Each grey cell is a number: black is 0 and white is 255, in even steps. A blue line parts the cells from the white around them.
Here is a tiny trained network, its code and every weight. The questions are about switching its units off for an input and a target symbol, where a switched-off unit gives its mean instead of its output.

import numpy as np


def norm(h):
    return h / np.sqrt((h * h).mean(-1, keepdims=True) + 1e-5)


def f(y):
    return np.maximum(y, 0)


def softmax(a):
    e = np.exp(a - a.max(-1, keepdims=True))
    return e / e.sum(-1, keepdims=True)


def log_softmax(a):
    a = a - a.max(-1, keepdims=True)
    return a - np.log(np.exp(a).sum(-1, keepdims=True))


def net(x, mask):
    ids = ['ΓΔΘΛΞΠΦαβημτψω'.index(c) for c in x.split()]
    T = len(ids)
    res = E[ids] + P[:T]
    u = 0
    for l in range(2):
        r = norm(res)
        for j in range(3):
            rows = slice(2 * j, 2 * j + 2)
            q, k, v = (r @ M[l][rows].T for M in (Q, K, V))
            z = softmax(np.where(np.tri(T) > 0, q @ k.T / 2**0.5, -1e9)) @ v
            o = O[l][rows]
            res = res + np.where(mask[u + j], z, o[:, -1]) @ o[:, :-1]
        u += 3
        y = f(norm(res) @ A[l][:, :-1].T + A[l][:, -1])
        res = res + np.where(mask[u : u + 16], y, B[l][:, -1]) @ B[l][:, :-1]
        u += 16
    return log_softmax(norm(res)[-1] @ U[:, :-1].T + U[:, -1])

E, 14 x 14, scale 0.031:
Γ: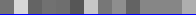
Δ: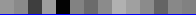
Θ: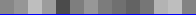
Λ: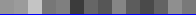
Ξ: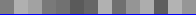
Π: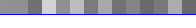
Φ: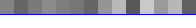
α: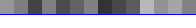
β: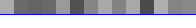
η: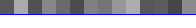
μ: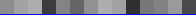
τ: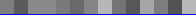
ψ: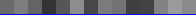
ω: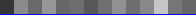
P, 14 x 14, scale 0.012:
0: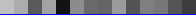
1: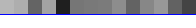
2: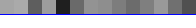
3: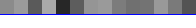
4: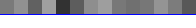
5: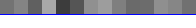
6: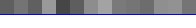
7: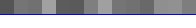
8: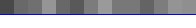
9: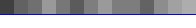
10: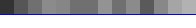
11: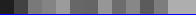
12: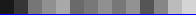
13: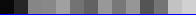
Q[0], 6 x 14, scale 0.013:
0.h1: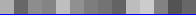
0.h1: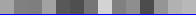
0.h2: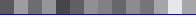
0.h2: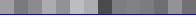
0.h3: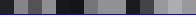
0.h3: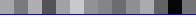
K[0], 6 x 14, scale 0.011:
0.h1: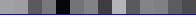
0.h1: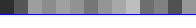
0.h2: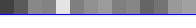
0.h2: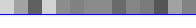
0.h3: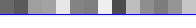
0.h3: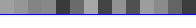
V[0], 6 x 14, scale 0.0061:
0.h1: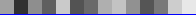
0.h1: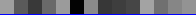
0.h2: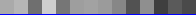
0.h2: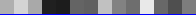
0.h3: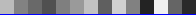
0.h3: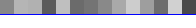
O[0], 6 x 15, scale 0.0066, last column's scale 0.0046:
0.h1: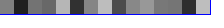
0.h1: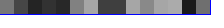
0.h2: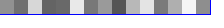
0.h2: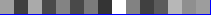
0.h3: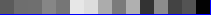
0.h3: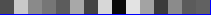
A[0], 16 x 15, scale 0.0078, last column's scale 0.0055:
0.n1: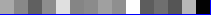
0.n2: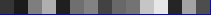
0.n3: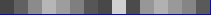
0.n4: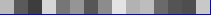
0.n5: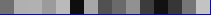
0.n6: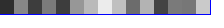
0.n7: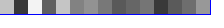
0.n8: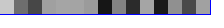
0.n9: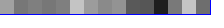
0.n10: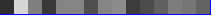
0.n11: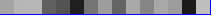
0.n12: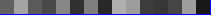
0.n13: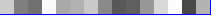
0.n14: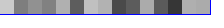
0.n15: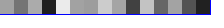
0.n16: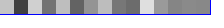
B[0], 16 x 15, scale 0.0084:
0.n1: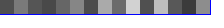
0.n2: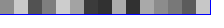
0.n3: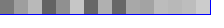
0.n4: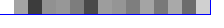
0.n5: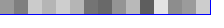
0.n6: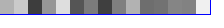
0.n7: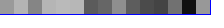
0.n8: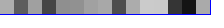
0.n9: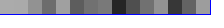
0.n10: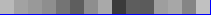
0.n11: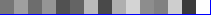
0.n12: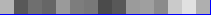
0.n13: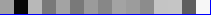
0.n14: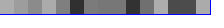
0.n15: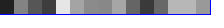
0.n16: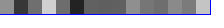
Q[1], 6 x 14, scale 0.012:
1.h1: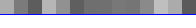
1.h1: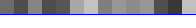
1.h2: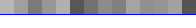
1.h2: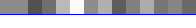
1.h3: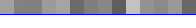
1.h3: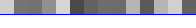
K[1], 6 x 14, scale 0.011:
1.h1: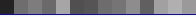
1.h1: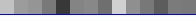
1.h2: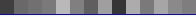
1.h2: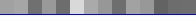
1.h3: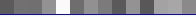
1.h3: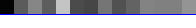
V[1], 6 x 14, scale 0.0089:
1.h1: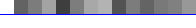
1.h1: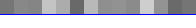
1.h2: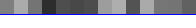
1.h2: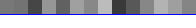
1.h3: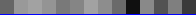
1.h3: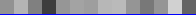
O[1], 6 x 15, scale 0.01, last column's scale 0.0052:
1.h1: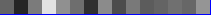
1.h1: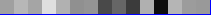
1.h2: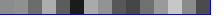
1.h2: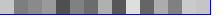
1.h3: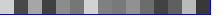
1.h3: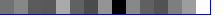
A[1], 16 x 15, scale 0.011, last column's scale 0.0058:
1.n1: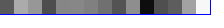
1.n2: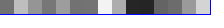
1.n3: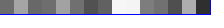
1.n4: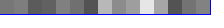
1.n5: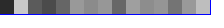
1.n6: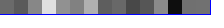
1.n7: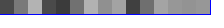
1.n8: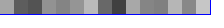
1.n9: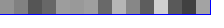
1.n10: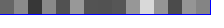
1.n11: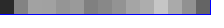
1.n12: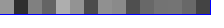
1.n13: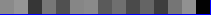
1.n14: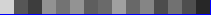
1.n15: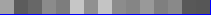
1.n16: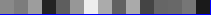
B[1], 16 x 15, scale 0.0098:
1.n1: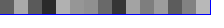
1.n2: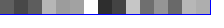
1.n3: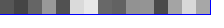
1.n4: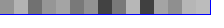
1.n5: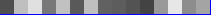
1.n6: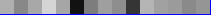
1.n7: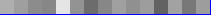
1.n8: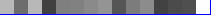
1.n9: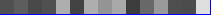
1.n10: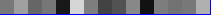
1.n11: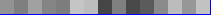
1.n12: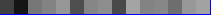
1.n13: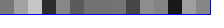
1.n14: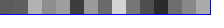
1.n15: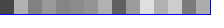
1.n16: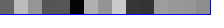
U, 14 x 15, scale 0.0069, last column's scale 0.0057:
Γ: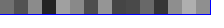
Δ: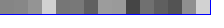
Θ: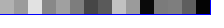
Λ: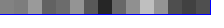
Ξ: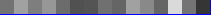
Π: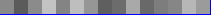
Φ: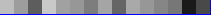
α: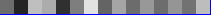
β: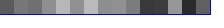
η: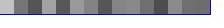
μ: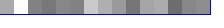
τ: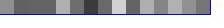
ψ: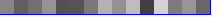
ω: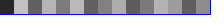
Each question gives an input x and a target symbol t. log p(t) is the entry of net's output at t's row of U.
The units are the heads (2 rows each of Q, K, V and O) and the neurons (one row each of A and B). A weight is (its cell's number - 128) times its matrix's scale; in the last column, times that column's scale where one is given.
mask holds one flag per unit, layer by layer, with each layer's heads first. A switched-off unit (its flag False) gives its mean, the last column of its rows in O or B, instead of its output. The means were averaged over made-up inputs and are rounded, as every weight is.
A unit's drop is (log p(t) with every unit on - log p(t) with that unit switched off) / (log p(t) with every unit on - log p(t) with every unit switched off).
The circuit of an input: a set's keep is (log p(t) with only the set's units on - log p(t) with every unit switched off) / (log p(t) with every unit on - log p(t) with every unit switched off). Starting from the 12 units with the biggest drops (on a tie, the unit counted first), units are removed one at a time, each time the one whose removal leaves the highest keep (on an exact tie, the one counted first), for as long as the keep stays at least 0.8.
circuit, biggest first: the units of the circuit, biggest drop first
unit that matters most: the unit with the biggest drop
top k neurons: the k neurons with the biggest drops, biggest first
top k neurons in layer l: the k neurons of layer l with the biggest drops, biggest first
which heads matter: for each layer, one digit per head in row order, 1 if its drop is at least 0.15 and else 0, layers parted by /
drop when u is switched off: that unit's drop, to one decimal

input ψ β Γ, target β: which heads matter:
101 / 000
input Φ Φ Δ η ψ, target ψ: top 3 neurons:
(0.n4; 0.n10; 0.n2)
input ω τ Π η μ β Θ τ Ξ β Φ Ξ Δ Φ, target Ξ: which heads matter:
001 / 000
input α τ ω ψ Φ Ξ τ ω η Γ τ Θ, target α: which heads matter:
100 / 001
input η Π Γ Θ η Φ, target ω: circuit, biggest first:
(1.h3; 0.n12)
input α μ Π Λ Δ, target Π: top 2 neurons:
(1.n3; 0.n11)
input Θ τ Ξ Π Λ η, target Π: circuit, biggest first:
(1.n3)
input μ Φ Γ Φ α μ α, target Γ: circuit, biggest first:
(1.h3; 0.n15)
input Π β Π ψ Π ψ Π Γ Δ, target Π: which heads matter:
100 / 010
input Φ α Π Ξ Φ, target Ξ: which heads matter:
001 / 001
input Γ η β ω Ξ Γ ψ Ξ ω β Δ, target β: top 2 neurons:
(1.n14; 1.n9)
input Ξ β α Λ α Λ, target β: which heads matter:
101 / 010
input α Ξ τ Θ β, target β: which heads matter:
001 / 000
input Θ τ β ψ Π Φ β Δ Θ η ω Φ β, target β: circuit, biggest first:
(0.h3; 1.n9; 0.h2)
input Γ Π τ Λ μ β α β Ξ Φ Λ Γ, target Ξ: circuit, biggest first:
(0.h3)
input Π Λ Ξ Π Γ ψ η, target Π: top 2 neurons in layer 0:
(0.n5; 0.n12)
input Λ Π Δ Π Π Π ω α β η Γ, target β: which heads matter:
101 / 010
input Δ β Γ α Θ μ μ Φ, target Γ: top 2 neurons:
(0.n15; 0.n4)
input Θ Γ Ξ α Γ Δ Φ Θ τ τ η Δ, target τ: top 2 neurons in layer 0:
(0.n4; 0.n2)
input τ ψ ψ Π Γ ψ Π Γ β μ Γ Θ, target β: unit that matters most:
0.h3
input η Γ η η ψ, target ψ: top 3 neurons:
(0.n10; 0.n4; 0.n2)
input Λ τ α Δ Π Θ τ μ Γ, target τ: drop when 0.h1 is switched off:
0.1
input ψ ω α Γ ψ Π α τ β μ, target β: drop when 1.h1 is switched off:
0.0
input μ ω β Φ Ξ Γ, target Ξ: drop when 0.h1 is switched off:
0.1
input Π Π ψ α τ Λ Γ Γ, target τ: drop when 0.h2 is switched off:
0.2
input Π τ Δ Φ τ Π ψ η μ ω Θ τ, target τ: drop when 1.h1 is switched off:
0.3
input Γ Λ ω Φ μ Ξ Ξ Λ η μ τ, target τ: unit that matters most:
0.h3
